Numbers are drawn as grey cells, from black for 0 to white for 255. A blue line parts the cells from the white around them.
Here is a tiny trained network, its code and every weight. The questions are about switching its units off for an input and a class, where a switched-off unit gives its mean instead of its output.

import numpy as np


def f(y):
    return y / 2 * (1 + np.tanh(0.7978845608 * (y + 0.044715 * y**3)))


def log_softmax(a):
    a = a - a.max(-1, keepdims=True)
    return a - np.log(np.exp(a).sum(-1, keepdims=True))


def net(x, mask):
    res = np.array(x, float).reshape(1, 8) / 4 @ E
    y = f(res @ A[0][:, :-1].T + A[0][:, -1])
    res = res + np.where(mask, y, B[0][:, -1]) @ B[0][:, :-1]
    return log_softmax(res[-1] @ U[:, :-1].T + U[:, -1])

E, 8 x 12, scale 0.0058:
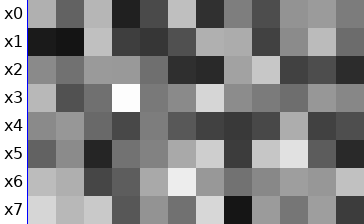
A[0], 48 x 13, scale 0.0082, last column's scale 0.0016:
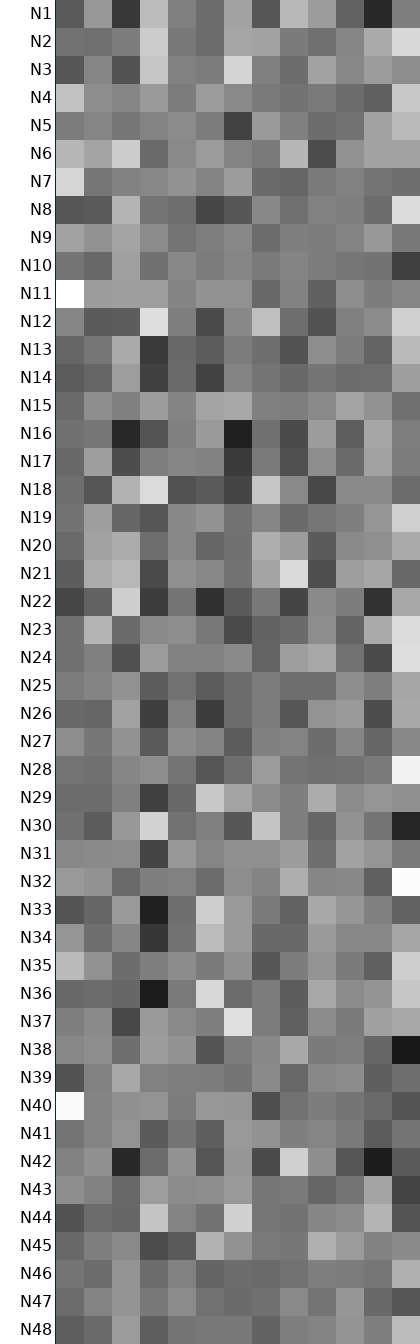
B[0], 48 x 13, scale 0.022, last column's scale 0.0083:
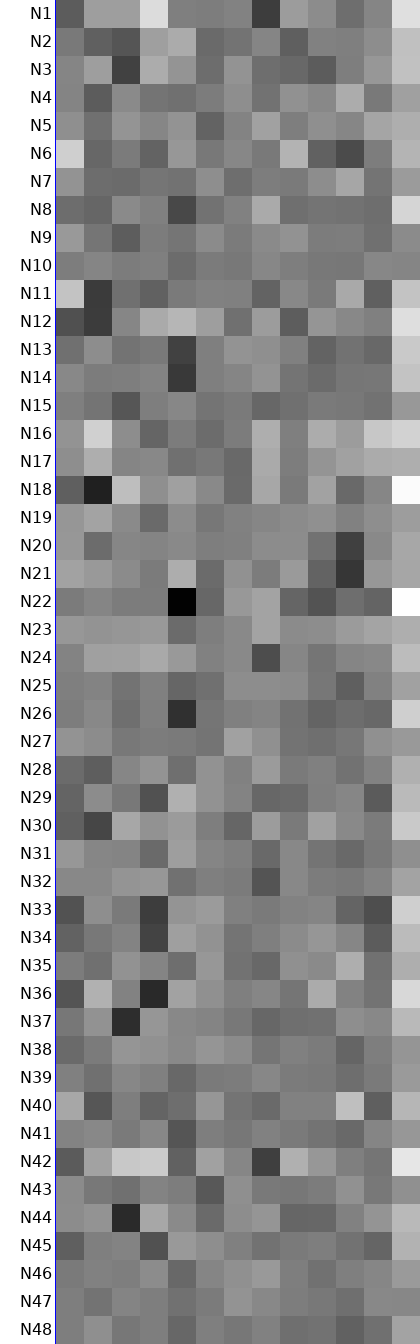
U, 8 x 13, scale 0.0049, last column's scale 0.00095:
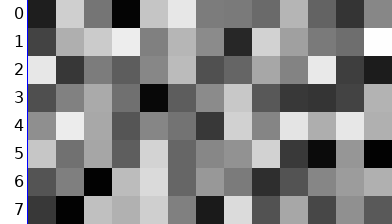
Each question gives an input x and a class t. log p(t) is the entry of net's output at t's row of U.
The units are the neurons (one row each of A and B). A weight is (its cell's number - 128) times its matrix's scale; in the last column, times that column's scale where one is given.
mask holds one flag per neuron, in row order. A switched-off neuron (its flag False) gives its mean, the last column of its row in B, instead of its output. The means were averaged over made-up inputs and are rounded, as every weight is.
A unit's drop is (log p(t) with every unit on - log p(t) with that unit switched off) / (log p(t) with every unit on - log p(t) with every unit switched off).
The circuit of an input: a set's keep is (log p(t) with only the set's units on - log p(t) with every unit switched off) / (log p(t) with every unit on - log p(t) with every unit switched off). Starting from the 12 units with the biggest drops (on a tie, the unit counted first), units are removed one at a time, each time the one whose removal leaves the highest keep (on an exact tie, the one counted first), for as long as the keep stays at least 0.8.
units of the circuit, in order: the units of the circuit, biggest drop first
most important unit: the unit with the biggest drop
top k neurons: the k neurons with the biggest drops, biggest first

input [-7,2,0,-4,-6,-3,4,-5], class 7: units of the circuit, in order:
[N12]
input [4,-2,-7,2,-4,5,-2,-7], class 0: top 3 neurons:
[N36 N29 N33]
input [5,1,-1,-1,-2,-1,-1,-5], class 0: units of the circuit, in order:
[N36 N33 N22]
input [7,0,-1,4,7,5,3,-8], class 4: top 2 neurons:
[N16 N17]
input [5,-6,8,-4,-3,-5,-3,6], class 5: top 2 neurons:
[N6 N21]
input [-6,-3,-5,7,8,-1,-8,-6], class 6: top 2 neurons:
[N3 N44]
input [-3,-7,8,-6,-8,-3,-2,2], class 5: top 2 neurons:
[N21 N6]
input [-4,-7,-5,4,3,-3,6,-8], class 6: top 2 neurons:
[N3 N37]
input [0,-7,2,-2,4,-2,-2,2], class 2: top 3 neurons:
[N11 N40 N1]
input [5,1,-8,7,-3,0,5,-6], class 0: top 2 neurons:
[N36 N33]
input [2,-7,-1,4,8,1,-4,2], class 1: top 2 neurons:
[N42 N1]
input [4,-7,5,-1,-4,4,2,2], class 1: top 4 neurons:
[N42 N1 N32 N24]
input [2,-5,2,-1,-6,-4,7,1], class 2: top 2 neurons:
[N11 N40]
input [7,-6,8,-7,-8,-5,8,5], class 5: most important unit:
N21
